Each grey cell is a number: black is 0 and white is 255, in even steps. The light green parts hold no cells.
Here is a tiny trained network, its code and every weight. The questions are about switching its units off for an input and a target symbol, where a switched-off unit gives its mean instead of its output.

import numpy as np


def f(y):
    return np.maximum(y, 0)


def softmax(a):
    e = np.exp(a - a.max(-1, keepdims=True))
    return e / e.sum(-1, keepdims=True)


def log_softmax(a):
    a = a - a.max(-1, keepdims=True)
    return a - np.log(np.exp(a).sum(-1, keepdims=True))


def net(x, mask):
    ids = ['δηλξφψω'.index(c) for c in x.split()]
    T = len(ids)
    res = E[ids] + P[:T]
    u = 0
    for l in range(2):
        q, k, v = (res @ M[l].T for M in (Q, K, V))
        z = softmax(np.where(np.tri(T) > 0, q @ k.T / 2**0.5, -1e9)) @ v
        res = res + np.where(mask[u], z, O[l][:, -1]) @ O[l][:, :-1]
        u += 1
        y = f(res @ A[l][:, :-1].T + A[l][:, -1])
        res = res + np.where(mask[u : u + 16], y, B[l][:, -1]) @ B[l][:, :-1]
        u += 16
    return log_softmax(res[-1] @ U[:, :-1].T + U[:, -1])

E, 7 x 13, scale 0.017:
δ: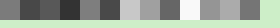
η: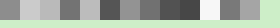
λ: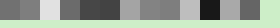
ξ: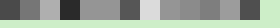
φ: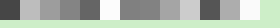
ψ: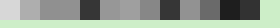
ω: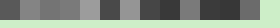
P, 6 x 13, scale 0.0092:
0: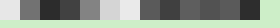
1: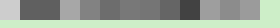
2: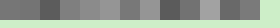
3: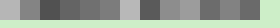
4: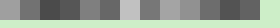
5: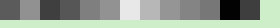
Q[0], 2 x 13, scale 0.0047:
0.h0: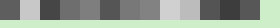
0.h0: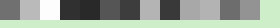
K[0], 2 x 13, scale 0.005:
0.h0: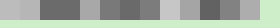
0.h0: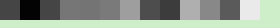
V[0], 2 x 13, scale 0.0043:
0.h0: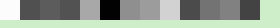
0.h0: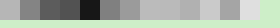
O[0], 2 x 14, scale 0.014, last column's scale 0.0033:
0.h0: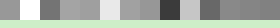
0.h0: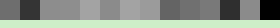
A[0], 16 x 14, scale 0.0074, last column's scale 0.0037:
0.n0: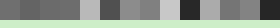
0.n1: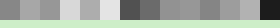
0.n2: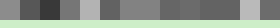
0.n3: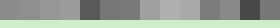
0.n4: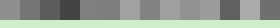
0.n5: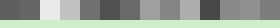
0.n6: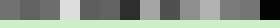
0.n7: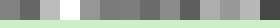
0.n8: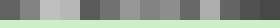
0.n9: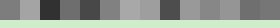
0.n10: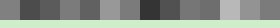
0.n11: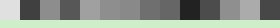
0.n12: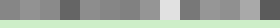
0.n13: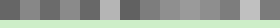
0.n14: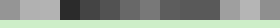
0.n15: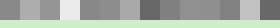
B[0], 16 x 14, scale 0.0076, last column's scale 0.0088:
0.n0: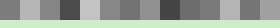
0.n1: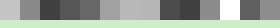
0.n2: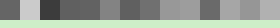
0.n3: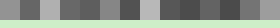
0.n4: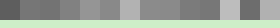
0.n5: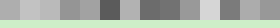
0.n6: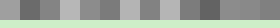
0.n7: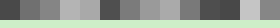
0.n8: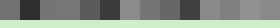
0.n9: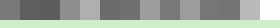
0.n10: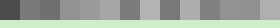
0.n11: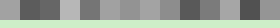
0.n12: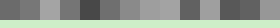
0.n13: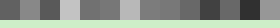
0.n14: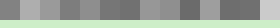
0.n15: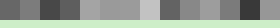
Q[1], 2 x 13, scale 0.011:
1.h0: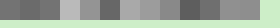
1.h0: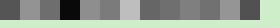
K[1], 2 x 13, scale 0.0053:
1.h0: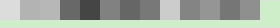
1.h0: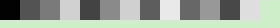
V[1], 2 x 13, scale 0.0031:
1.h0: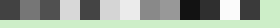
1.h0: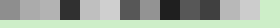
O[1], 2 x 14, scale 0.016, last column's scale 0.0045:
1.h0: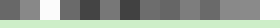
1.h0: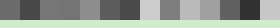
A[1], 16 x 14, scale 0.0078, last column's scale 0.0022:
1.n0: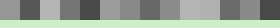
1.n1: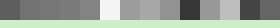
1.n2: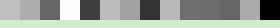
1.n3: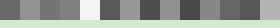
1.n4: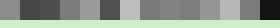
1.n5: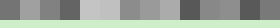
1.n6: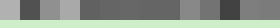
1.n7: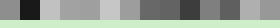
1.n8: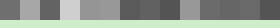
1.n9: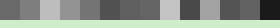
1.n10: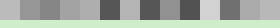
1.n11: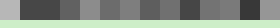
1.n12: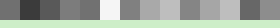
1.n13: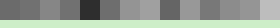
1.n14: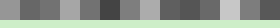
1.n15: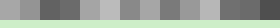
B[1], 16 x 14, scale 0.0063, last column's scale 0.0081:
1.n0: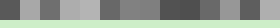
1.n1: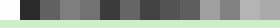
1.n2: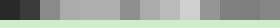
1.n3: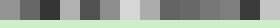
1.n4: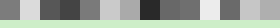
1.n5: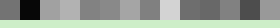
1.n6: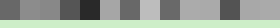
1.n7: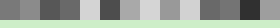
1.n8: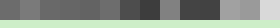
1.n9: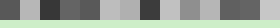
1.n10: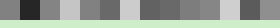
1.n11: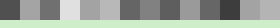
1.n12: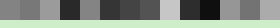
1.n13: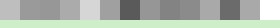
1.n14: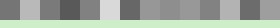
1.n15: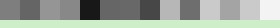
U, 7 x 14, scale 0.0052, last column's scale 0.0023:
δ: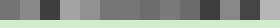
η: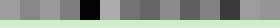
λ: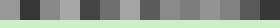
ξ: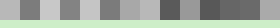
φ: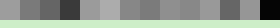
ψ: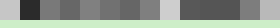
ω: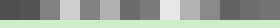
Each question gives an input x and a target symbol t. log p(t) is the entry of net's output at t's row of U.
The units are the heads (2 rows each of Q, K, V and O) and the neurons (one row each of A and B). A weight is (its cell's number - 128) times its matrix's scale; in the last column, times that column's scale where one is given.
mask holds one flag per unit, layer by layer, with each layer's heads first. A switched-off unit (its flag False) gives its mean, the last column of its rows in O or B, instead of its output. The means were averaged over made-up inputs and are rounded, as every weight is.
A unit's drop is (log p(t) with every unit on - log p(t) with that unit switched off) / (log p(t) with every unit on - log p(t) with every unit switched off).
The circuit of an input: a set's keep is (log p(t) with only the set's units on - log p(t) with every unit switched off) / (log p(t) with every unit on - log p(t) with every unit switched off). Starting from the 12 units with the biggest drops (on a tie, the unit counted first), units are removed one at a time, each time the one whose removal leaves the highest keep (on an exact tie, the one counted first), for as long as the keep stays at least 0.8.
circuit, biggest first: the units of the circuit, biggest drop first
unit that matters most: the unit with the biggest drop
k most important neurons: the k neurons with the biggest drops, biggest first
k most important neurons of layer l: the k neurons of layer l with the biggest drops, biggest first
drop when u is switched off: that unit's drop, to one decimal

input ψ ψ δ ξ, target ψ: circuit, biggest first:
1.h0; 1.n12; 1.n1; 1.n5
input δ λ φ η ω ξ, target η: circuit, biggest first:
1.h0; 0.n13
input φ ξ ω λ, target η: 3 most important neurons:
0.n9; 1.n9; 0.n11
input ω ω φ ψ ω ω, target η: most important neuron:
0.n13
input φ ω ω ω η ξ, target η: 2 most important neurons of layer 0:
0.n11; 0.n9
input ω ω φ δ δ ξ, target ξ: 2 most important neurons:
0.n13; 1.n15
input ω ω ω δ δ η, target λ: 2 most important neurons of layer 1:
1.n10; 1.n15
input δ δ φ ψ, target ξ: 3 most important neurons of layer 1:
1.n7; 1.n15; 1.n9
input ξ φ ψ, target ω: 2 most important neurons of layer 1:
1.n11; 1.n7
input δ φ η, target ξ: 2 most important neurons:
1.n7; 1.n15
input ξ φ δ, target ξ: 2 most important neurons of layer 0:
0.n1; 0.n13
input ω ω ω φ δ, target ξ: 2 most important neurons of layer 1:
1.n13; 1.n15
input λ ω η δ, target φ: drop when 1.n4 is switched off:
0.7
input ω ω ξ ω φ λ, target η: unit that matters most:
0.h0
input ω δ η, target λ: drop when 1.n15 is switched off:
0.2
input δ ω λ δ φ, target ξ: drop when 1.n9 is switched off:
0.1
